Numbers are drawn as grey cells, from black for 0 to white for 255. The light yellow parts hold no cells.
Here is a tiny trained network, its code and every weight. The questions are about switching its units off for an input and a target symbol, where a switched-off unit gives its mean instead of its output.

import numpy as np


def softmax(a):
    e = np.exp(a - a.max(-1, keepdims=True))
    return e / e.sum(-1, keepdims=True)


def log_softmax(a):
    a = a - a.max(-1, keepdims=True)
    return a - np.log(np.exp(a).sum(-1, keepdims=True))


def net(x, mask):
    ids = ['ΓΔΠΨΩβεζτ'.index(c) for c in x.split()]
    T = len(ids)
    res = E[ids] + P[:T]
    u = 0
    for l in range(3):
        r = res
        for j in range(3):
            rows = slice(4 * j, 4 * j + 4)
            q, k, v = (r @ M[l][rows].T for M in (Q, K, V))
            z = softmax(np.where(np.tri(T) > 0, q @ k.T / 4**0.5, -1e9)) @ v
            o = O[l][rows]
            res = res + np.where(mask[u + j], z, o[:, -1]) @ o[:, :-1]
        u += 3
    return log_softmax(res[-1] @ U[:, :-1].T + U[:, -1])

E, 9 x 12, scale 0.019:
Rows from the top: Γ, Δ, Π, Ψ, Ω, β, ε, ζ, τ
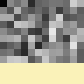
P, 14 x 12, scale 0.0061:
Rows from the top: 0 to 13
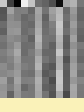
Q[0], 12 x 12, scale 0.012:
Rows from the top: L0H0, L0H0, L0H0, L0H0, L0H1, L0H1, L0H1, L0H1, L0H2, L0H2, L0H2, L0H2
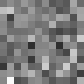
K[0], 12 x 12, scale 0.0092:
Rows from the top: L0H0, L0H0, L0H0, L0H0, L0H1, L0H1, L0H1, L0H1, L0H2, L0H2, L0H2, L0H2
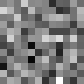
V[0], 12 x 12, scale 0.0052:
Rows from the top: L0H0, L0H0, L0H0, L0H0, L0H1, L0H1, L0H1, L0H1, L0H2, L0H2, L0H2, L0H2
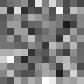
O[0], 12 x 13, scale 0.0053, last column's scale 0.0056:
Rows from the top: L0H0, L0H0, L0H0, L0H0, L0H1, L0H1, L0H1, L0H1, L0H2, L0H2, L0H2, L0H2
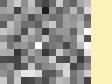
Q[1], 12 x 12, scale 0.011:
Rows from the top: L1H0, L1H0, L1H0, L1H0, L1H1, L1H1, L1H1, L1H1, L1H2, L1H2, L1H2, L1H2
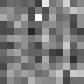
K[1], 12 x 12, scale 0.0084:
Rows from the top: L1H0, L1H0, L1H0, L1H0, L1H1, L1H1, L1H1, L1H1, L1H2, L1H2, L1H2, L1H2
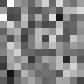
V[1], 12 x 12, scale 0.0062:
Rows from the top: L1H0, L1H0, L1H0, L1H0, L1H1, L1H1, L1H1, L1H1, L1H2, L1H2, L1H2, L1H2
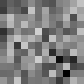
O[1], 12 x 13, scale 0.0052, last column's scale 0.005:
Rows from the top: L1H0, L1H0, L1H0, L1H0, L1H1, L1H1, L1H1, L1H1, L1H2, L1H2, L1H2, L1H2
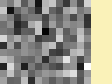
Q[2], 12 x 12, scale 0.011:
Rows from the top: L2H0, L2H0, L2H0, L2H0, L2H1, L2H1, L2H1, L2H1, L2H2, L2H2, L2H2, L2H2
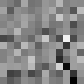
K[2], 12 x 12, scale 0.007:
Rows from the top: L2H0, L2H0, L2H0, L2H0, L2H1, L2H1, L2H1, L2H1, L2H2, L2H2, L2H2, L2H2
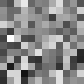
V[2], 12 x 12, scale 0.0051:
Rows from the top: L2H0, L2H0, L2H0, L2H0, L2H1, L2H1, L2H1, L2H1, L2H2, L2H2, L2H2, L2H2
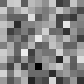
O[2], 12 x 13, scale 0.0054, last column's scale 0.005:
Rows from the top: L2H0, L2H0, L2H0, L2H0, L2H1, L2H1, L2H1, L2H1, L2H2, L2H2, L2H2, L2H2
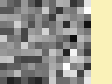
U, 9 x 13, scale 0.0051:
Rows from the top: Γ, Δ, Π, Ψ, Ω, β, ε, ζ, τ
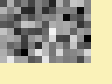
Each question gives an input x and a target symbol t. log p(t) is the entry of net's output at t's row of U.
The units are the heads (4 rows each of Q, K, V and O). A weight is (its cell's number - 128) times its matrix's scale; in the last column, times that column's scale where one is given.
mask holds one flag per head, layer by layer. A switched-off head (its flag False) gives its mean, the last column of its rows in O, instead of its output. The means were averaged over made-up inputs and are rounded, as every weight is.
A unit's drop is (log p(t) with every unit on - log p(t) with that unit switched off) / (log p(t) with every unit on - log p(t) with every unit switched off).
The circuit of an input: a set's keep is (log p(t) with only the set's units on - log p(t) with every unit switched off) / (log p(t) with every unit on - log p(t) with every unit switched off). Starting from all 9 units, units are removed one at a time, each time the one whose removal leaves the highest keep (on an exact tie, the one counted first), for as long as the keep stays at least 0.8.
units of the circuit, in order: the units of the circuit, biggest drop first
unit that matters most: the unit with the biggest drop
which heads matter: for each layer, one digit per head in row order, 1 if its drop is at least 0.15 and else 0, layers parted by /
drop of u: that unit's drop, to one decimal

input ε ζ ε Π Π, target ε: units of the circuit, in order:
L1H0, L2H1, L1H1
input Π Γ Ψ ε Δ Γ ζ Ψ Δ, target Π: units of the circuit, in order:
L2H2, L0H2, L1H1
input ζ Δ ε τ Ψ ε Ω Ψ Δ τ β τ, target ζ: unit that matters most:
L2H1
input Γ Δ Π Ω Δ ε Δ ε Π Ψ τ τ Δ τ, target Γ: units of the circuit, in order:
L1H1, L2H1, L1H0
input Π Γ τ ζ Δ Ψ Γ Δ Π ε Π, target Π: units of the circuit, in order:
L2H2, L0H2
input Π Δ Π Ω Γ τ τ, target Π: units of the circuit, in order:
L2H2, L0H2, L1H1, L0H1
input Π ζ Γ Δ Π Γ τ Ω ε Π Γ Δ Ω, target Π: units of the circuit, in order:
L2H2, L0H2, L1H1
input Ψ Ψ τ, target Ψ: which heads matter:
001 / 010 / 001
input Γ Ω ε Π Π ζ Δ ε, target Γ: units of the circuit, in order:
L1H1, L2H1
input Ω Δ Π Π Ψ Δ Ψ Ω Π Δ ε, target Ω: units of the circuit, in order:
L2H2, L1H1, L1H2
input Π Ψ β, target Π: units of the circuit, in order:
L2H2, L0H2
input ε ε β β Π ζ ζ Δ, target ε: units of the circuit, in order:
L1H0, L2H1, L0H0
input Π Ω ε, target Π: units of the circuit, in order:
L2H2, L0H2, L1H1
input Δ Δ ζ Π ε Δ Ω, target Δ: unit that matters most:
L1H2
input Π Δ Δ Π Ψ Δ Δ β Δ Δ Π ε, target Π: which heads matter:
001 / 010 / 001
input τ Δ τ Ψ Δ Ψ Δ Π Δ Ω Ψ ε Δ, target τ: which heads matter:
010 / 110 / 001
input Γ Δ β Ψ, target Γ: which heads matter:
001 / 010 / 011
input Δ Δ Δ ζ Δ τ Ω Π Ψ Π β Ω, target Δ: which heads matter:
001 / 001 / 001
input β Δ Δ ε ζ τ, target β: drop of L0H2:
0.2
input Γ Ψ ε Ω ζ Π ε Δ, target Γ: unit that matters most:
L1H1
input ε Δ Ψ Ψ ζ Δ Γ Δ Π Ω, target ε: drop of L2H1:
0.5
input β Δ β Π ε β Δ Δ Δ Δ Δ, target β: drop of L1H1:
0.2
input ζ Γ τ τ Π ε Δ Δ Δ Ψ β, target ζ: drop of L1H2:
0.1
